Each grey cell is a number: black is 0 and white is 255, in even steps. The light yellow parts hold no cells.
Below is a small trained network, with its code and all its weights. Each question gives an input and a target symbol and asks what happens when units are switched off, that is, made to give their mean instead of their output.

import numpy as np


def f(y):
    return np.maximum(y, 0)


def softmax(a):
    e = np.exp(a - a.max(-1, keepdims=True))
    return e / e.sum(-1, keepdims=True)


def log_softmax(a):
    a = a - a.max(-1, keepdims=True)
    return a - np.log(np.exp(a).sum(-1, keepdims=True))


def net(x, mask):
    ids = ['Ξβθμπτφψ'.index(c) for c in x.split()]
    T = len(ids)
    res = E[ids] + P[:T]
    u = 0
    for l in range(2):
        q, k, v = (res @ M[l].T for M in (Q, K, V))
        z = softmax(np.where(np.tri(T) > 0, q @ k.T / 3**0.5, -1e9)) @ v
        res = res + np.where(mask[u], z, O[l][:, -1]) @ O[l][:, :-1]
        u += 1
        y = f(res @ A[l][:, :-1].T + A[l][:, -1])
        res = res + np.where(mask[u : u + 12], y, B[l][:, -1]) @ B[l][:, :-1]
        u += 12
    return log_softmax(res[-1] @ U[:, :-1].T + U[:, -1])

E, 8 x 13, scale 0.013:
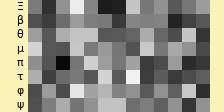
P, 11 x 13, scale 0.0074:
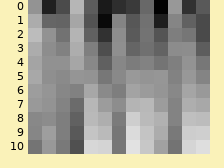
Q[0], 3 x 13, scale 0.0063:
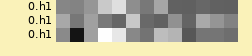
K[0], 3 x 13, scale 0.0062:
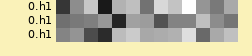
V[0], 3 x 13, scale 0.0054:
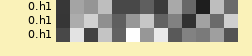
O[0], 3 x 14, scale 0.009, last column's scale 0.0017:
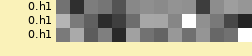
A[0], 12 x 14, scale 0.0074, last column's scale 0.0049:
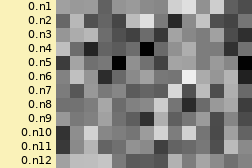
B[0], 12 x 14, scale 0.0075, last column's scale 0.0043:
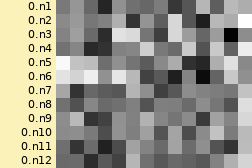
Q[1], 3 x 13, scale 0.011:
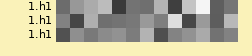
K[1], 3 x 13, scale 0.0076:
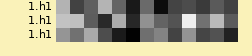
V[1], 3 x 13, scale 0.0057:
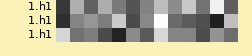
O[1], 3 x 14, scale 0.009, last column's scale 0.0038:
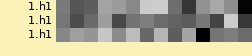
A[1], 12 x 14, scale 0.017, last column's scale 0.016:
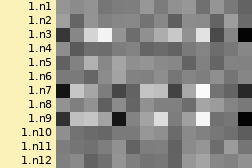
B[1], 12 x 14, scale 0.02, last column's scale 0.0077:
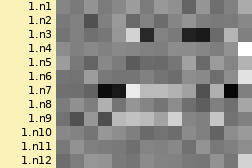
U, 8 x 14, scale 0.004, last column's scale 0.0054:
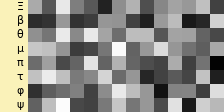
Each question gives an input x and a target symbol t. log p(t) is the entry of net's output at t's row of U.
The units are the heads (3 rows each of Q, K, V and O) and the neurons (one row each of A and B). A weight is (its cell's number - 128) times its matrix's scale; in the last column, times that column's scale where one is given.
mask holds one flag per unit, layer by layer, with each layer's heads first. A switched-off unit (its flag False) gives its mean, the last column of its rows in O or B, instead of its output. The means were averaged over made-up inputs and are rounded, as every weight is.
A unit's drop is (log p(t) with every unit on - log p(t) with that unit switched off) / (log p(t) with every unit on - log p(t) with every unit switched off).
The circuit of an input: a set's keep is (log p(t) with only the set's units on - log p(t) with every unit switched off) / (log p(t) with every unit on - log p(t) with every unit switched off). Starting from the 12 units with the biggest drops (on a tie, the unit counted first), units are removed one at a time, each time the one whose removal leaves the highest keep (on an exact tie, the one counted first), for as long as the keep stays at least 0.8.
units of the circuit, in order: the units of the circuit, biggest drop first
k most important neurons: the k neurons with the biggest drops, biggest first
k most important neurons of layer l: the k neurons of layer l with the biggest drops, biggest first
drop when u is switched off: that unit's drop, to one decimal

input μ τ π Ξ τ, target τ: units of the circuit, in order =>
[1.h1]
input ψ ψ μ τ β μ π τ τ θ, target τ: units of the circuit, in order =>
[1.h1 0.n12]
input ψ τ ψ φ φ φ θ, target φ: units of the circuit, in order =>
[1.h1 0.n12]
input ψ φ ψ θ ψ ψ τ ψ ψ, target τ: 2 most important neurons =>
[0.n6 0.n2]
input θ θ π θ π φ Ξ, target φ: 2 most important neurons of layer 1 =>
[1.n5 1.n10]
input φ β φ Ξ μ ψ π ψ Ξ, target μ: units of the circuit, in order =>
[0.h1 0.n4]
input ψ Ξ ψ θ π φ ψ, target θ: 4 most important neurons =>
[0.n4 0.n3 1.n1 0.n2]
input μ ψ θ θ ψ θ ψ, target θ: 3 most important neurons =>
[0.n4 1.n1 0.n3]
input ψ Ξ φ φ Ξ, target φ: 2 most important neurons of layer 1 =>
[1.n5 1.n4]
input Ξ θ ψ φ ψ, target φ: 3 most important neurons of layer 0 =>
[0.n4 0.n11 0.n2]
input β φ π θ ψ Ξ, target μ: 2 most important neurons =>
[0.n9 0.n4]
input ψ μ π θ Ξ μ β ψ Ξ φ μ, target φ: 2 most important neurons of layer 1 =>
[1.n12 1.n5]
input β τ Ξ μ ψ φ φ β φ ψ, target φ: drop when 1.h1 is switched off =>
0.8
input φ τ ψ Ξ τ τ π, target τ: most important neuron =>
[0.n2]
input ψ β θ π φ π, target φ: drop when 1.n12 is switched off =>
0.2
